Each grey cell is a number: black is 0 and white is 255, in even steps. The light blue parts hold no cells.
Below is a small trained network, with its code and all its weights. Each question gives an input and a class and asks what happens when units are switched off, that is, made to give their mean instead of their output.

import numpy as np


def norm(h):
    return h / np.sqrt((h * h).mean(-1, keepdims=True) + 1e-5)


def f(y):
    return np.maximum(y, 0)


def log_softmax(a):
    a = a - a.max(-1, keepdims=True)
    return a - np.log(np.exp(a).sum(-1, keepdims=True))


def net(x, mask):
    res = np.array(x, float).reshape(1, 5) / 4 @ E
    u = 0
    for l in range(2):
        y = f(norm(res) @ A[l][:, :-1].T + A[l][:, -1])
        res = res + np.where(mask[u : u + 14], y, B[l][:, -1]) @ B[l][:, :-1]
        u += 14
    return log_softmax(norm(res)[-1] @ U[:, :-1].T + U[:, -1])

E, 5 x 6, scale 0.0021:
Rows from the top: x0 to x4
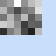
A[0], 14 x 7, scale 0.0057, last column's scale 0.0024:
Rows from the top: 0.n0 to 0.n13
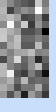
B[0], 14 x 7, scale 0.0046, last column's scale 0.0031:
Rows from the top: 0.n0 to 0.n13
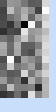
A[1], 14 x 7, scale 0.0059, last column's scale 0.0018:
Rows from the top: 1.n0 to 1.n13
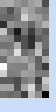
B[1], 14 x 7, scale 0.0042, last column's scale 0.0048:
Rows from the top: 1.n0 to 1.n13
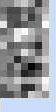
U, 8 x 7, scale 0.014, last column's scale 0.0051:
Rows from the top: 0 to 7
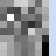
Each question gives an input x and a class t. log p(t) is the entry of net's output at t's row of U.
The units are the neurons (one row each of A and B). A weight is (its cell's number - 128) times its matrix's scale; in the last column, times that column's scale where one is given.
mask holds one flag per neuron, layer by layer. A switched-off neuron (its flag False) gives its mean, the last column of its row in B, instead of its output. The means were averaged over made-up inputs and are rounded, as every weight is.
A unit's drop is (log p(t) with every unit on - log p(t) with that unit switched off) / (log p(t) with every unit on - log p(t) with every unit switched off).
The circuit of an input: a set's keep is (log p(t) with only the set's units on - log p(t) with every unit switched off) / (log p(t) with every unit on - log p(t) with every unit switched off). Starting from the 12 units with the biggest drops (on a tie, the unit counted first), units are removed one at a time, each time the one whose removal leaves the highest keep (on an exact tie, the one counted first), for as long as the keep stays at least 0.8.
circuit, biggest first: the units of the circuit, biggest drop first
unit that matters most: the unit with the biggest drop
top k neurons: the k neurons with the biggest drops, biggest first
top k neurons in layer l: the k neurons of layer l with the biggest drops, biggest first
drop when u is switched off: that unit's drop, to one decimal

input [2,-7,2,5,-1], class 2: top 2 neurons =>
[0.n8; 1.n12]
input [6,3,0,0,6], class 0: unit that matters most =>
1.n7
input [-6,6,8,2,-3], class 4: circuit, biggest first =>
[0.n3; 0.n11]
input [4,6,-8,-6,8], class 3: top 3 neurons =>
[0.n3; 1.n6; 0.n6]
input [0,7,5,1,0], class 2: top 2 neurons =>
[0.n1; 0.n12]
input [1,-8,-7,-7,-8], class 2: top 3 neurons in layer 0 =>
[0.n8; 0.n3; 0.n10]
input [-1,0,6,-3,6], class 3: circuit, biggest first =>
[0.n6; 0.n4]
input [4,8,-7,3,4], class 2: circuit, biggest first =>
[0.n1; 0.n9]
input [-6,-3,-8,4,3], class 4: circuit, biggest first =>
[0.n13; 1.n13]
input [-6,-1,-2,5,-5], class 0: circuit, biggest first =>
[1.n4; 1.n11]
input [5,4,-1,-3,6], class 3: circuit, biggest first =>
[0.n6; 1.n6]
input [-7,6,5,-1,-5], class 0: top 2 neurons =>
[1.n4; 0.n8]
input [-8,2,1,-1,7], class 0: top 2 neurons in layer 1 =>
[1.n5; 1.n4]
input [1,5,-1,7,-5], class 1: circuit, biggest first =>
[0.n10; 0.n4]
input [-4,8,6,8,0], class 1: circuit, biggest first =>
[0.n10]
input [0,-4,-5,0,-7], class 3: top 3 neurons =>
[0.n3; 1.n9; 0.n1]
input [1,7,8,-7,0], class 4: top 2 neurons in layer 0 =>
[0.n3; 0.n8]
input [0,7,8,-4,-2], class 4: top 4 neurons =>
[0.n3; 0.n8; 0.n11; 1.n13]
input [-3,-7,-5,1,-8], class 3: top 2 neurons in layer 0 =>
[0.n1; 0.n3]
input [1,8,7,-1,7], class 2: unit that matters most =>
0.n1
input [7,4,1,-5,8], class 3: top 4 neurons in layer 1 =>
[1.n6; 1.n11; 1.n3; 1.n4]
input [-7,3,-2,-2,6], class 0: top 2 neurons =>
[1.n5; 1.n4]
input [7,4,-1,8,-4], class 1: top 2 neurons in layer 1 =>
[1.n2; 1.n11]
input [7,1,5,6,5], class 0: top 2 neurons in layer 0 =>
[0.n6; 0.n5]
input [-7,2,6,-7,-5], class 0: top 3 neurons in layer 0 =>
[0.n5; 0.n4; 0.n10]
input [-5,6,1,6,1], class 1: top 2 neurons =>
[0.n10; 0.n4]
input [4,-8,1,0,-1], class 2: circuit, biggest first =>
[0.n8]
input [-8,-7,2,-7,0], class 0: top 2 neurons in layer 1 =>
[1.n11; 1.n5]
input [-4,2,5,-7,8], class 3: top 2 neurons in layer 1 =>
[1.n6; 1.n8]
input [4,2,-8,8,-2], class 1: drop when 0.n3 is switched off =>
0.2
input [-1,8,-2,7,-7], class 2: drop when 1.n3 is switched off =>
0.3
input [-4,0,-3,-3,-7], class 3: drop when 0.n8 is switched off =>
0.0
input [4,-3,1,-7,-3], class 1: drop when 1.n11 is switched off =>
0.1
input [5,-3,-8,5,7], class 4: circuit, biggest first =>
[0.n13]
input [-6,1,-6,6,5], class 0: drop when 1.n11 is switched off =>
0.3
